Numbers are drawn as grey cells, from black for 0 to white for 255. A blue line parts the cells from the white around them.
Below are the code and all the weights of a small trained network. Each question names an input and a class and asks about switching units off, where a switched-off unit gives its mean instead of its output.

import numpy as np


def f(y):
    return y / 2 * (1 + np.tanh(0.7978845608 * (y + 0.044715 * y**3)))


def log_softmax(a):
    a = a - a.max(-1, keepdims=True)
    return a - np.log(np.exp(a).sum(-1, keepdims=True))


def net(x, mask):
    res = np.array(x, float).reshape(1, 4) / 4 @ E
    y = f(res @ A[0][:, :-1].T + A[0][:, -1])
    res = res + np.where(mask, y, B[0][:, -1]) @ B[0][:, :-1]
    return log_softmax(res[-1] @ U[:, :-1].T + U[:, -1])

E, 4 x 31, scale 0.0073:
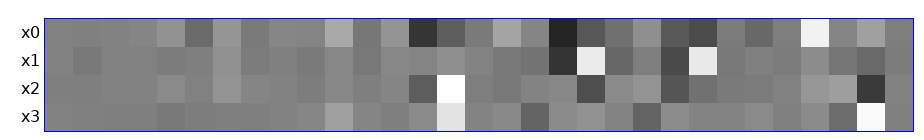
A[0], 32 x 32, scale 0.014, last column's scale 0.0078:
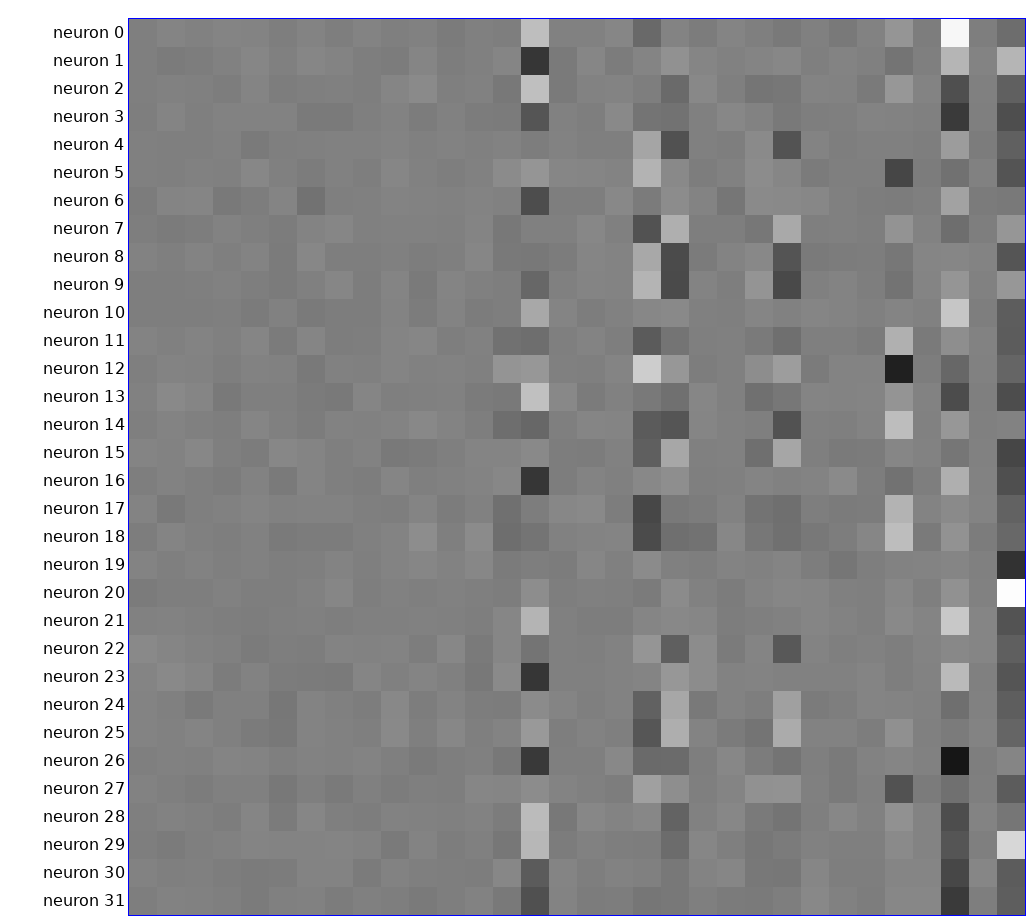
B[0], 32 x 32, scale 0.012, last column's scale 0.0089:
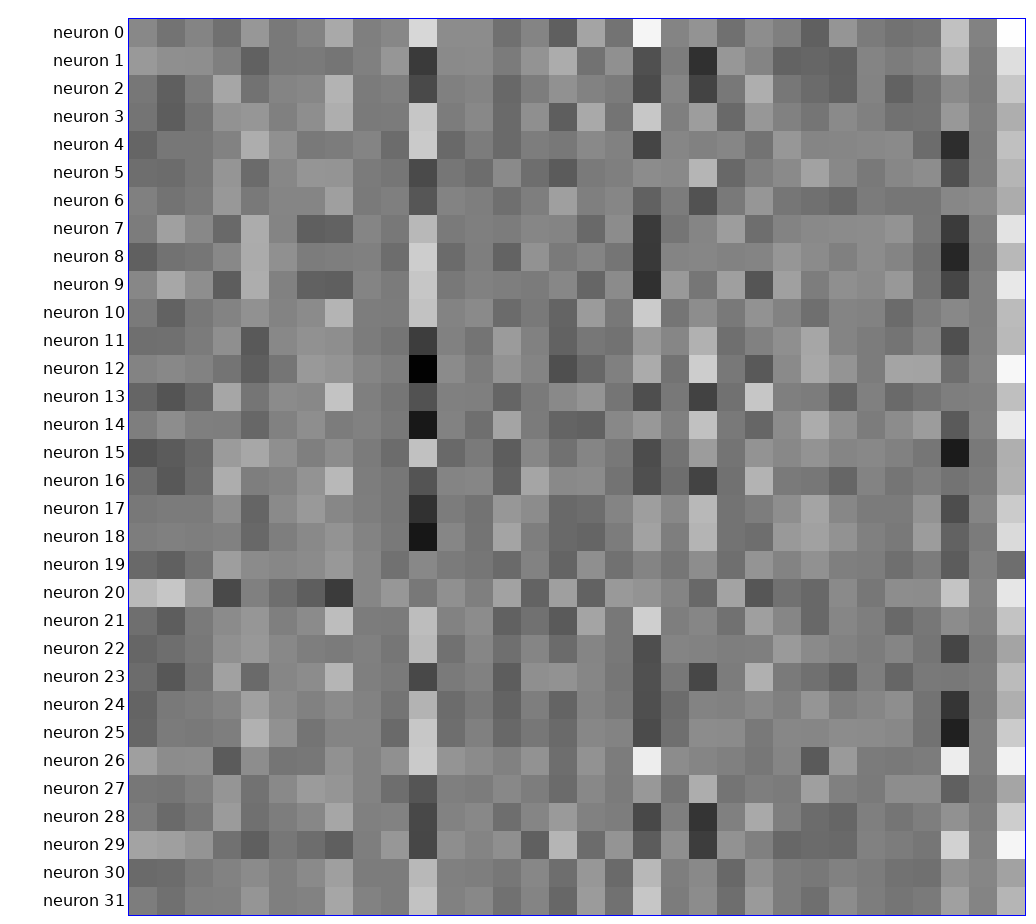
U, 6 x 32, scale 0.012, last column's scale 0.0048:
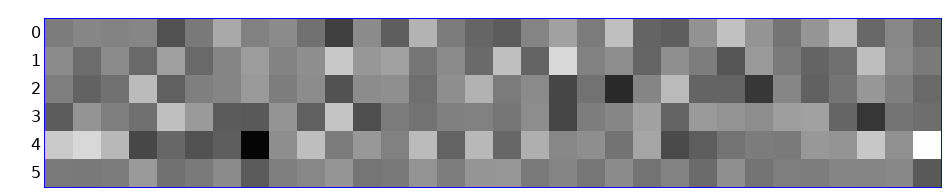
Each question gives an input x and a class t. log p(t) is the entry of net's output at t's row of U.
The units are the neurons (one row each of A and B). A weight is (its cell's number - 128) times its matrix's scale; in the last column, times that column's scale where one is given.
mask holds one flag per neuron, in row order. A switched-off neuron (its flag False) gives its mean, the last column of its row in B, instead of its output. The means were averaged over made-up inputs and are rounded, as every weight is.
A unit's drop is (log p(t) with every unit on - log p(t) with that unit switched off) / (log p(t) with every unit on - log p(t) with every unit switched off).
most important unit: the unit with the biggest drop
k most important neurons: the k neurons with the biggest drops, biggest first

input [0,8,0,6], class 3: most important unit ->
neuron 25
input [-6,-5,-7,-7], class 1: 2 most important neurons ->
neuron 26; neuron 3
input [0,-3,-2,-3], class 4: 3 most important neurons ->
neuron 0; neuron 21; neuron 10
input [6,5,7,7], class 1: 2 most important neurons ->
neuron 0; neuron 21
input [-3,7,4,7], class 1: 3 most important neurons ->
neuron 0; neuron 21; neuron 9
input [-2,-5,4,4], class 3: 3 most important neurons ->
neuron 9; neuron 26; neuron 4
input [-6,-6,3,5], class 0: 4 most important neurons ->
neuron 12; neuron 5; neuron 7; neuron 25
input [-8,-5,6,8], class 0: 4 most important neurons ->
neuron 12; neuron 5; neuron 26; neuron 27
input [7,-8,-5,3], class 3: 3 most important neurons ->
neuron 9; neuron 4; neuron 8
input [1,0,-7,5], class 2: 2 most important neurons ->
neuron 1; neuron 23
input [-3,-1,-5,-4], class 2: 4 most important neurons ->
neuron 0; neuron 1; neuron 16; neuron 23
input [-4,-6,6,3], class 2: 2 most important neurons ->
neuron 28; neuron 29
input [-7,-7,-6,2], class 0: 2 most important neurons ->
neuron 12; neuron 5
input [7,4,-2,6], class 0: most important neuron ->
neuron 18
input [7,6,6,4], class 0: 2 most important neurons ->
neuron 18; neuron 17
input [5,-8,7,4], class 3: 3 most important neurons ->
neuron 9; neuron 4; neuron 8
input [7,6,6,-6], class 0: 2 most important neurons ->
neuron 18; neuron 17
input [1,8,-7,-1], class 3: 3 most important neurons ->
neuron 7; neuron 25; neuron 15
